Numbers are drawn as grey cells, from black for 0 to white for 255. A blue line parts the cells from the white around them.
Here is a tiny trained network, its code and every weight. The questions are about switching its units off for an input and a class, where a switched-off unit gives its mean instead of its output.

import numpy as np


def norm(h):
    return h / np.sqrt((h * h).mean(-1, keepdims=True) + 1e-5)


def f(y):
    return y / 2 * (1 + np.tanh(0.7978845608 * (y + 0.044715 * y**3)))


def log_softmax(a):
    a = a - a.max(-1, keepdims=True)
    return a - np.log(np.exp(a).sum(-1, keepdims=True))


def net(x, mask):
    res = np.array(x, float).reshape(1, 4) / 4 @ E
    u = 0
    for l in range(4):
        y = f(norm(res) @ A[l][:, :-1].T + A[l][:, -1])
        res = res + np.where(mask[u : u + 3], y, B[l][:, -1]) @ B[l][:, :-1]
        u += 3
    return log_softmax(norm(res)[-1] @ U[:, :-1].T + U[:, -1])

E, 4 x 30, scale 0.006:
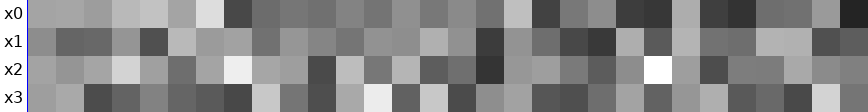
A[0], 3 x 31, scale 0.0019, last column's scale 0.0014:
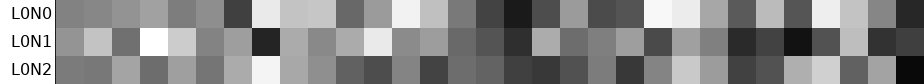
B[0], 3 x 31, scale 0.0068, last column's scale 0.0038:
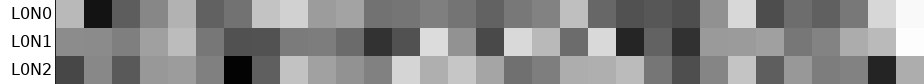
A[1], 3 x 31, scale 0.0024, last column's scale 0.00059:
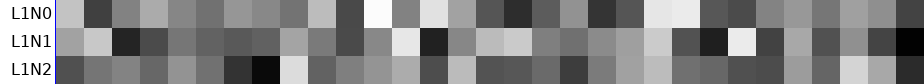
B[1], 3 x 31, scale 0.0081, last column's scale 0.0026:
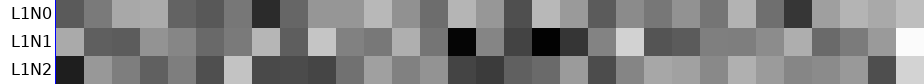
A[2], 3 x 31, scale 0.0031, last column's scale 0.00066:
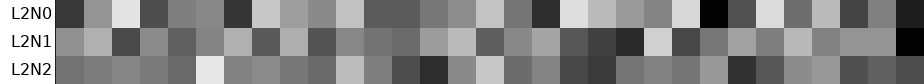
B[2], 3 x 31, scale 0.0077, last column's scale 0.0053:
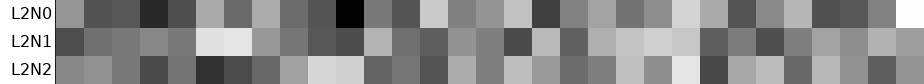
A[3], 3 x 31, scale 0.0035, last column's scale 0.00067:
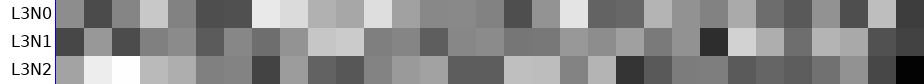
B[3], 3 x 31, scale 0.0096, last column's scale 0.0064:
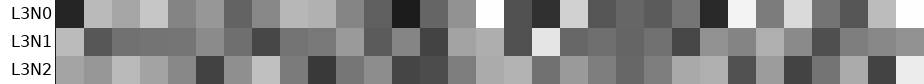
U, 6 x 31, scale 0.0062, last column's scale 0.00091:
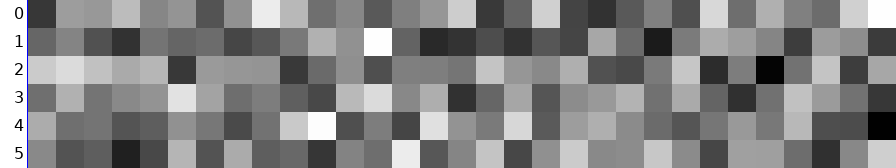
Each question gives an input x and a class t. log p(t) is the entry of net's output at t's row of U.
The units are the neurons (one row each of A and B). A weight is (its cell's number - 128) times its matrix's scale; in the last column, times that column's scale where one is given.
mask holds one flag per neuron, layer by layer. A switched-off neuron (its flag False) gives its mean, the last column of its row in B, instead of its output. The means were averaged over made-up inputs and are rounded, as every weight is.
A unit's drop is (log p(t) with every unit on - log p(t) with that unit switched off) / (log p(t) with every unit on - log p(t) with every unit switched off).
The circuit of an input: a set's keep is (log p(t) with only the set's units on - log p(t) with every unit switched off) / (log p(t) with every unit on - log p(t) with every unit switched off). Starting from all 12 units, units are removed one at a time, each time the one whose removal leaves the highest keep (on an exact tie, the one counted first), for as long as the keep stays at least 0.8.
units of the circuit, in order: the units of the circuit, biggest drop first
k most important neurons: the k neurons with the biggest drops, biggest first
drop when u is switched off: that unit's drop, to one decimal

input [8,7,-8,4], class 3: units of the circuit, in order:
(L2N1)
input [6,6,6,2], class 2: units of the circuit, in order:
(L0N1, L3N2)
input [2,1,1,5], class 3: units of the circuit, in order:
(L2N1, L3N0)
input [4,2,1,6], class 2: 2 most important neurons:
(L0N1, L3N2)
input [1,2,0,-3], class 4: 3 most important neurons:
(L2N2, L0N1, L3N1)
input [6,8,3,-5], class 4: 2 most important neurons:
(L2N2, L0N0)
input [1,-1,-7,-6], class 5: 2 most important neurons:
(L2N0, L3N0)
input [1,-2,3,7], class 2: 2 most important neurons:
(L0N1, L3N0)
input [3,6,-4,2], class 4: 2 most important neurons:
(L2N2, L0N1)
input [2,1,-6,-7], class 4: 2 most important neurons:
(L2N2, L3N1)
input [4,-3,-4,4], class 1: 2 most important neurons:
(L1N1, L1N2)
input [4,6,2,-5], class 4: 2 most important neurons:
(L2N2, L0N0)
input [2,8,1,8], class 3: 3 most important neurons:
(L2N1, L3N0, L1N2)
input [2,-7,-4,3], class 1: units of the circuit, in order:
(L1N1)
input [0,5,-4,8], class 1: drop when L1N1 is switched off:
0.7
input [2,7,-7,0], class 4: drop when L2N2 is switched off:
0.4
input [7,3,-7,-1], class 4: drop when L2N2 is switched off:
0.5
